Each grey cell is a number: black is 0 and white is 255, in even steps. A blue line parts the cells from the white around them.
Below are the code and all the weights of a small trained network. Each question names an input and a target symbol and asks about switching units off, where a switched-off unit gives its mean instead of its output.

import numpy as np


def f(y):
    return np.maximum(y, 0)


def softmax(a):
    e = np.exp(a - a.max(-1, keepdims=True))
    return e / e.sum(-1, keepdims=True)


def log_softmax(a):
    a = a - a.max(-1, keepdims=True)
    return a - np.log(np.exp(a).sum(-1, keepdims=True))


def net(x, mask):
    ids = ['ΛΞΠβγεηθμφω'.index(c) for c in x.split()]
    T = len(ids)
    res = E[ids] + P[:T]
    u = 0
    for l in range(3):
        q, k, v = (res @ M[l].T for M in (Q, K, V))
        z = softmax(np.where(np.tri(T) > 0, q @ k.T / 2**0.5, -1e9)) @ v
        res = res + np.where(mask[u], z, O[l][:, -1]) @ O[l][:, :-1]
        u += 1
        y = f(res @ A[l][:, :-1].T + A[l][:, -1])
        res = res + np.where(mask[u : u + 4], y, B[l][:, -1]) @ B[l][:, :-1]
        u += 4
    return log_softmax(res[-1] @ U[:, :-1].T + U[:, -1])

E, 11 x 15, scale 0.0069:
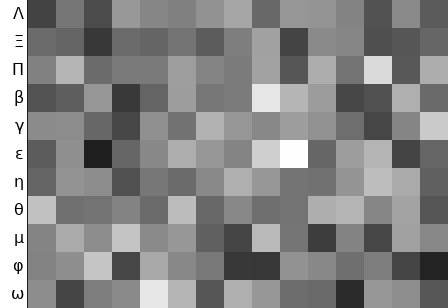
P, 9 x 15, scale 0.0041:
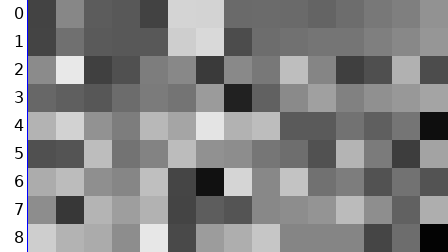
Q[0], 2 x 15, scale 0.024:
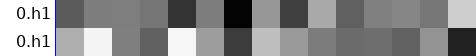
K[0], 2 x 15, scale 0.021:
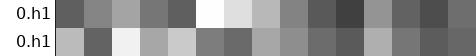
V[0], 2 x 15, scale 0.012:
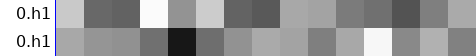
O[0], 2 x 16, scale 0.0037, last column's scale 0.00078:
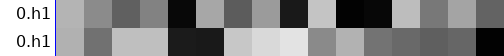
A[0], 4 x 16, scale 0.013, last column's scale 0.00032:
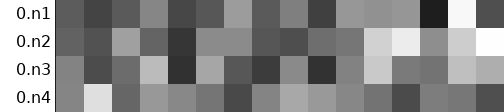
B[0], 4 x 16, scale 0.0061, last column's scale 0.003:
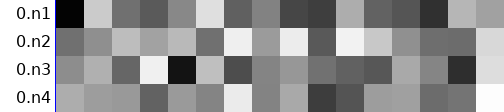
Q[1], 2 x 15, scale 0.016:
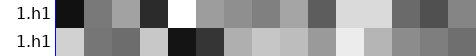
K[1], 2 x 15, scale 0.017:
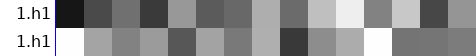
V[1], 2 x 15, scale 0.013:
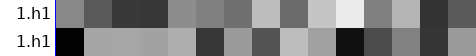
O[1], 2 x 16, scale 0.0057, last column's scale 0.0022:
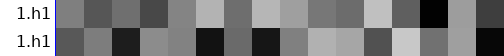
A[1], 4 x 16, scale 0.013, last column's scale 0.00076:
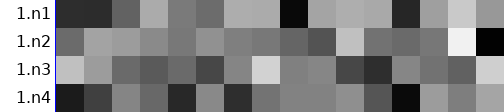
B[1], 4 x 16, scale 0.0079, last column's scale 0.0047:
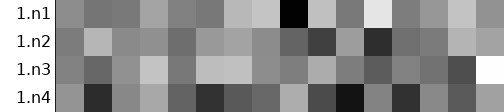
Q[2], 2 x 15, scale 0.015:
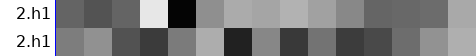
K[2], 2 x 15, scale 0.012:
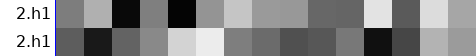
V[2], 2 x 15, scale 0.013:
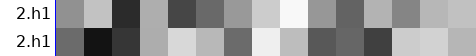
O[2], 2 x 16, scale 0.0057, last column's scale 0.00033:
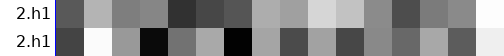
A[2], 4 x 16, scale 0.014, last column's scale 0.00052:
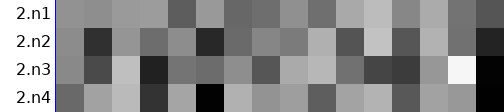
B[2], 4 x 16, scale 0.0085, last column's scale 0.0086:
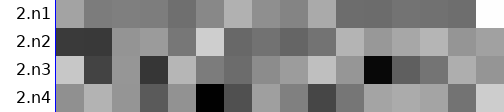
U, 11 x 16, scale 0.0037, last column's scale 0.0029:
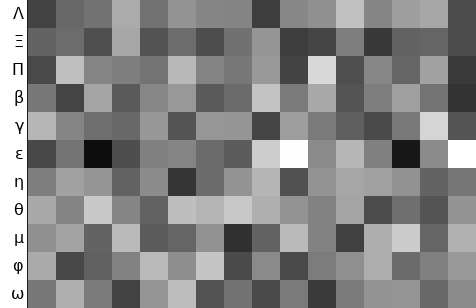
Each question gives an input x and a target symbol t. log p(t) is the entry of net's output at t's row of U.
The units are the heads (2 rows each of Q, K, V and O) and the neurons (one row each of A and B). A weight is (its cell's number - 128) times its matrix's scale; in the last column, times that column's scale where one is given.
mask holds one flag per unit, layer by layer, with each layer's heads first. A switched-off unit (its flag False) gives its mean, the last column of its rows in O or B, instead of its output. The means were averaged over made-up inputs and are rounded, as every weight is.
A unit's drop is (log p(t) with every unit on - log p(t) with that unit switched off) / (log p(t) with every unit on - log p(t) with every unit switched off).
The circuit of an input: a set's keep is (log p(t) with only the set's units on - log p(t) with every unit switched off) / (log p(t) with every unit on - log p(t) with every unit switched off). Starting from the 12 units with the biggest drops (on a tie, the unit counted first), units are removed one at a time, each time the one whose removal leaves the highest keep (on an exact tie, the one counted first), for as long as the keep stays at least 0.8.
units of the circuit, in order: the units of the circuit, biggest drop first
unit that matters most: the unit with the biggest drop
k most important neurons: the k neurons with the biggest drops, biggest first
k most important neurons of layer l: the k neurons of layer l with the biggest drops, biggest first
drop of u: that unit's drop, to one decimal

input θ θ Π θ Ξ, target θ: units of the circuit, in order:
1.h1; 0.h1; 1.n3
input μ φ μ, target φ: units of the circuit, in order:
2.h1; 0.h1; 0.n4
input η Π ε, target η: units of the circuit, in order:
0.h1; 2.n4; 0.n4; 2.h1
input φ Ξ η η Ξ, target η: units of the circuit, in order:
0.h1; 2.n4; 1.n3
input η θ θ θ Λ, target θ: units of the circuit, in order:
0.h1; 1.h1
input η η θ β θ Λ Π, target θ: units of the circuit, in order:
0.h1; 1.h1; 1.n3
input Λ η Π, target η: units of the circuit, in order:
0.h1; 2.n4; 1.n3; 2.h1
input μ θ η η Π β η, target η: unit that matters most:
0.h1
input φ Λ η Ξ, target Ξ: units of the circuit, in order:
1.n4; 0.n1; 0.n4
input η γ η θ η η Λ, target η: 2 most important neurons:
2.n4; 0.n3
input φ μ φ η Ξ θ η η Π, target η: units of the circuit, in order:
0.h1; 2.n4; 2.h1
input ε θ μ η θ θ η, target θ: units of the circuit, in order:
0.h1; 1.h1; 1.n3
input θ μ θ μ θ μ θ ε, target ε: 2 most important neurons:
0.n1; 0.n3
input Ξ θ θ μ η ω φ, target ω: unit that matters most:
0.h1
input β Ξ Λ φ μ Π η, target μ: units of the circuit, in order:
0.h1; 1.h1
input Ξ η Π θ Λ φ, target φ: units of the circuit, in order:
2.h1; 1.n3
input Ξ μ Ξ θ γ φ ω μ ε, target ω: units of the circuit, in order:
0.h1; 2.h1
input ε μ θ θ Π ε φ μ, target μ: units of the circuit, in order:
1.h1; 0.n3
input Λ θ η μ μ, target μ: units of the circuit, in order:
0.h1; 1.h1
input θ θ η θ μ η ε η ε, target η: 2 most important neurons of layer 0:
0.n3; 0.n4
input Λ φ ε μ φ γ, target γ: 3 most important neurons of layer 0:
0.n1; 0.n3; 0.n4
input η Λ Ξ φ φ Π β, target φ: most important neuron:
0.n4
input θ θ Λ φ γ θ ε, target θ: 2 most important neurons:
1.n3; 0.n4
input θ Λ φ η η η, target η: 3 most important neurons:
2.n4; 0.n2; 1.n3
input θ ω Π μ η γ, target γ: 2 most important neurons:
1.n2; 2.n3
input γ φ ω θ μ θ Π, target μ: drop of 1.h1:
0.8
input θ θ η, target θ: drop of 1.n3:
0.3
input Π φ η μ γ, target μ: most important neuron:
0.n2
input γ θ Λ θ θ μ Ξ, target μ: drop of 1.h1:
0.8
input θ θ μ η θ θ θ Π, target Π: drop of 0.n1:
1.1
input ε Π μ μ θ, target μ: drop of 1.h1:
0.7
